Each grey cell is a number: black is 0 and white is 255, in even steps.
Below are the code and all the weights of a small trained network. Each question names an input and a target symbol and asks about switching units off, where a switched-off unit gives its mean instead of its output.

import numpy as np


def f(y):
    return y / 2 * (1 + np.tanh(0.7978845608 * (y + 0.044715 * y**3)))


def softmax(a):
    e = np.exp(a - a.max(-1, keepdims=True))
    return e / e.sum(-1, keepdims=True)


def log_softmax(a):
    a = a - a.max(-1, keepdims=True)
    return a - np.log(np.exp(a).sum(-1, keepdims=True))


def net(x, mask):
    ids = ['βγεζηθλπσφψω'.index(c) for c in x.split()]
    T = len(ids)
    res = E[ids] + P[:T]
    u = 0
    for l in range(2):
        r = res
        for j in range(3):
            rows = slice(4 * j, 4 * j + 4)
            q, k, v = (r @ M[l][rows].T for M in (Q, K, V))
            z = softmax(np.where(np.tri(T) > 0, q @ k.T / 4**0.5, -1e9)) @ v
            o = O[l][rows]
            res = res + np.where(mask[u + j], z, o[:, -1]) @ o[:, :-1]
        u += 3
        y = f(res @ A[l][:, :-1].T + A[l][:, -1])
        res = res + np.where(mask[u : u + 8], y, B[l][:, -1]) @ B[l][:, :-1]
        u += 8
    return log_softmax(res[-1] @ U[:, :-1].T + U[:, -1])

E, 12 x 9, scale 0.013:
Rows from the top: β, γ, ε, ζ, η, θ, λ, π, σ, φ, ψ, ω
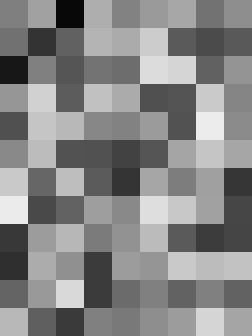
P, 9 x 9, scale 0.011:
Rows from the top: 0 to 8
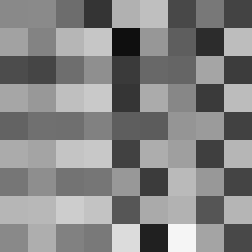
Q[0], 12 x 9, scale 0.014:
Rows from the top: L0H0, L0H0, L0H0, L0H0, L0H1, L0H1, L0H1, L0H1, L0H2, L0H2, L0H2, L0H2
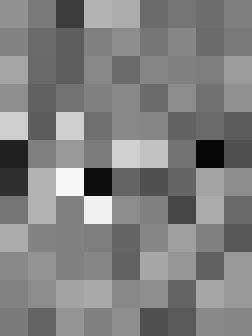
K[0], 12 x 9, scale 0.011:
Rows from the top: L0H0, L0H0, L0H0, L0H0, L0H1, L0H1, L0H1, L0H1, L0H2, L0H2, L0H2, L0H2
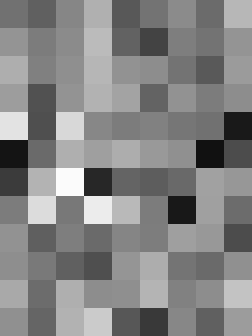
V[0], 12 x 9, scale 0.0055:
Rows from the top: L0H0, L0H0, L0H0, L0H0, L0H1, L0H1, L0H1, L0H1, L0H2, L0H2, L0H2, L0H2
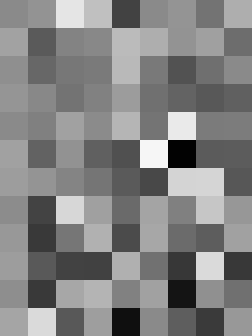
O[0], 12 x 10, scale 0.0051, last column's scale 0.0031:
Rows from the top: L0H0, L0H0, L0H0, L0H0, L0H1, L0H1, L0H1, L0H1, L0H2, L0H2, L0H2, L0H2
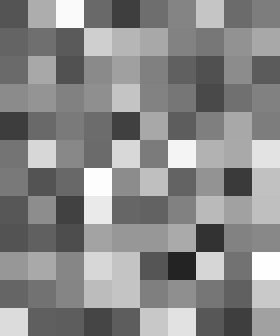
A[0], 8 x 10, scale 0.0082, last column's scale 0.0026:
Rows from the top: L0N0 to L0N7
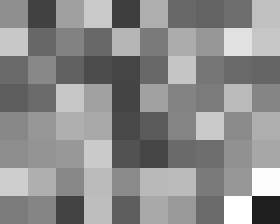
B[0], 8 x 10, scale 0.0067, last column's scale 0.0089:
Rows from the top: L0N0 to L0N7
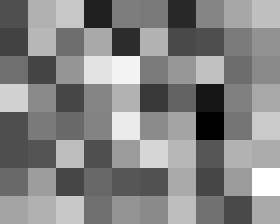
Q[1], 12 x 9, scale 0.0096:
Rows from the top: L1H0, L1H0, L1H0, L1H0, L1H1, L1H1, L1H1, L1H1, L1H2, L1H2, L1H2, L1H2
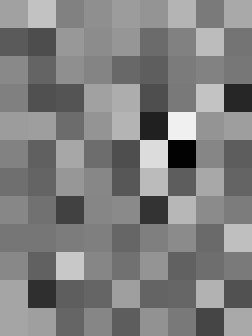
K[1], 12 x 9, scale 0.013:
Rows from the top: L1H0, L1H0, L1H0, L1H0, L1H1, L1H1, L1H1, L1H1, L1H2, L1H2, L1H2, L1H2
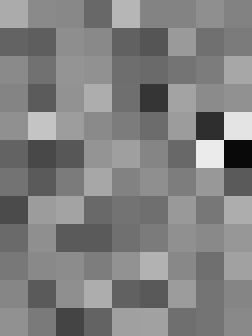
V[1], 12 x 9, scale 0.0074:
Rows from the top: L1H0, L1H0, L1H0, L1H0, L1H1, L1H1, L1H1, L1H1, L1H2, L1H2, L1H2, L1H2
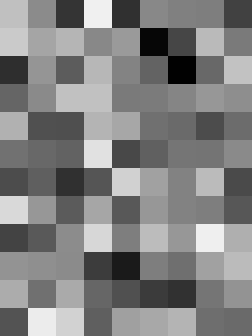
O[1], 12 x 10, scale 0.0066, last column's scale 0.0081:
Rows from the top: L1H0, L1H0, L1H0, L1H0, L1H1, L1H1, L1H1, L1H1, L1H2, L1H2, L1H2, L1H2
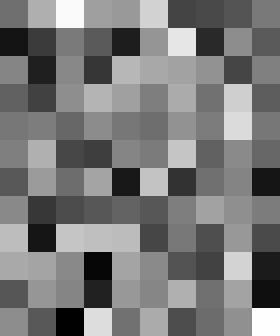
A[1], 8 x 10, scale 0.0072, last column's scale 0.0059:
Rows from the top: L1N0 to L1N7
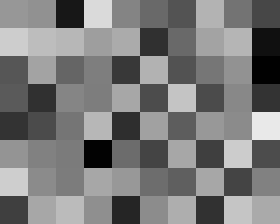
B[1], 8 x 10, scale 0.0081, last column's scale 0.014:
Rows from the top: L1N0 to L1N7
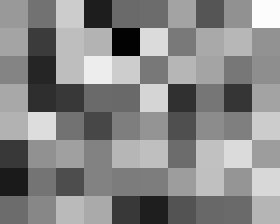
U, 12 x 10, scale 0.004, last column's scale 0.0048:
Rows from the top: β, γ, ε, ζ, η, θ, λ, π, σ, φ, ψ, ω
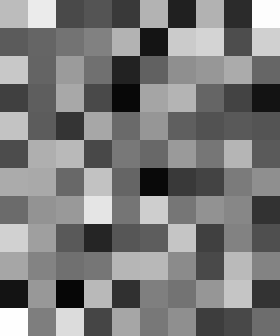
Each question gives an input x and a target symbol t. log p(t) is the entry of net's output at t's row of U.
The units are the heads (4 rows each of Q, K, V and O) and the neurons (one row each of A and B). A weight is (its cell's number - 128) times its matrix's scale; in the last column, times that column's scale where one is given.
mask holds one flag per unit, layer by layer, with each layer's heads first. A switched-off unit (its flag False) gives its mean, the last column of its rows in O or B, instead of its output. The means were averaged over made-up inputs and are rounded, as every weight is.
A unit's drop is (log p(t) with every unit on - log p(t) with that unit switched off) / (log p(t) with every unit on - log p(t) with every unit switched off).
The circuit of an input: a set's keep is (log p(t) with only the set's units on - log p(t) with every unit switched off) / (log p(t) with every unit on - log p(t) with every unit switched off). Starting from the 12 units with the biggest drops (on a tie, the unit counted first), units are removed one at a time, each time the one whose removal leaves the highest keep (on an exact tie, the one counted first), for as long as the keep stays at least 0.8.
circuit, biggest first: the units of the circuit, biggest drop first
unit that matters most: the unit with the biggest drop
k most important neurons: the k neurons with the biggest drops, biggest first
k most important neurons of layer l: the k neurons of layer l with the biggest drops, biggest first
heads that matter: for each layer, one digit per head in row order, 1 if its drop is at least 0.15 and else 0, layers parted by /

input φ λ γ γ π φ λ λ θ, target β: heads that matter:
010 / 010
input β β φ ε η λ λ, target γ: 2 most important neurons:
(L1N6 L1N4)
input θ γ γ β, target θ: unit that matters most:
L1H2
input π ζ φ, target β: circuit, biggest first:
(L0H1 L1H1 L1N4)
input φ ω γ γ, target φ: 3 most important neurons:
(L1N5 L0N3 L0N4)
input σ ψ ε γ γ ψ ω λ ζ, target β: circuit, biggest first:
(L0H1 L1H1 L1N4 L0N6)
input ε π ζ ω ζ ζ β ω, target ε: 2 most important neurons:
(L1N1 L1N0)
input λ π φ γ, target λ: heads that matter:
001 / 100
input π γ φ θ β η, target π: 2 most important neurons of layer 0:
(L0N0 L0N7)
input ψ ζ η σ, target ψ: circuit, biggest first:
(L1H0 L0H1 L1H2)
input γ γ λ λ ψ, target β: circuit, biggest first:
(L0N6 L1H1 L1N4)
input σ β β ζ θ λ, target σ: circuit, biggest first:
(L0H1 L1H2 L1H0 L1N0)
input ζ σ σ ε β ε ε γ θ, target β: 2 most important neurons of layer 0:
(L0N6 L0N3)
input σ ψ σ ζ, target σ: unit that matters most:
L0H1
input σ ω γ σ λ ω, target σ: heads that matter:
010 / 101
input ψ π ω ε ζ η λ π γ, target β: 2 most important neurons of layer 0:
(L0N6 L0N4)
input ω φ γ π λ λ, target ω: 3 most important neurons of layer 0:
(L0N6 L0N4 L0N5)
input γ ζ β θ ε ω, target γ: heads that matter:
101 / 111
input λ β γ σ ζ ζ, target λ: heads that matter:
011 / 100
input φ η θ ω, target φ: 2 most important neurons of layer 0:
(L0N4 L0N3)
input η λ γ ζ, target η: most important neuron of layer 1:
(L1N3)
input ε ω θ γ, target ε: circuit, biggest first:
(L1H0 L1N1 L0H1 L1N0)
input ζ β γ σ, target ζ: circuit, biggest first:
(L1H0 L0H2)
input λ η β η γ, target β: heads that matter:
000 / 010
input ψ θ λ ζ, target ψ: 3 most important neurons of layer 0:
(L0N4 L0N5 L0N6)
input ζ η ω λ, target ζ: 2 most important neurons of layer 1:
(L1N3 L1N7)
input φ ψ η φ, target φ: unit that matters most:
L0H2
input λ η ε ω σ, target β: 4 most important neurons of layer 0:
(L0N6 L0N4 L0N3 L0N7)
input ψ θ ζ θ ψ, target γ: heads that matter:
010 / 010
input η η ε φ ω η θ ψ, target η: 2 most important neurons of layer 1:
(L1N3 L1N0)
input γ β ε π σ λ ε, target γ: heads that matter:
000 / 110
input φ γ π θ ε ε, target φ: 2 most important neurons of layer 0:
(L0N3 L0N4)
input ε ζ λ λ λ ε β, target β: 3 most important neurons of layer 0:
(L0N6 L0N3 L0N4)
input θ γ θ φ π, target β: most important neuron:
(L0N0)
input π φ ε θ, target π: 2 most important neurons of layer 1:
(L1N1 L1N0)
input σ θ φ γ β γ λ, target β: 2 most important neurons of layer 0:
(L0N3 L0N6)
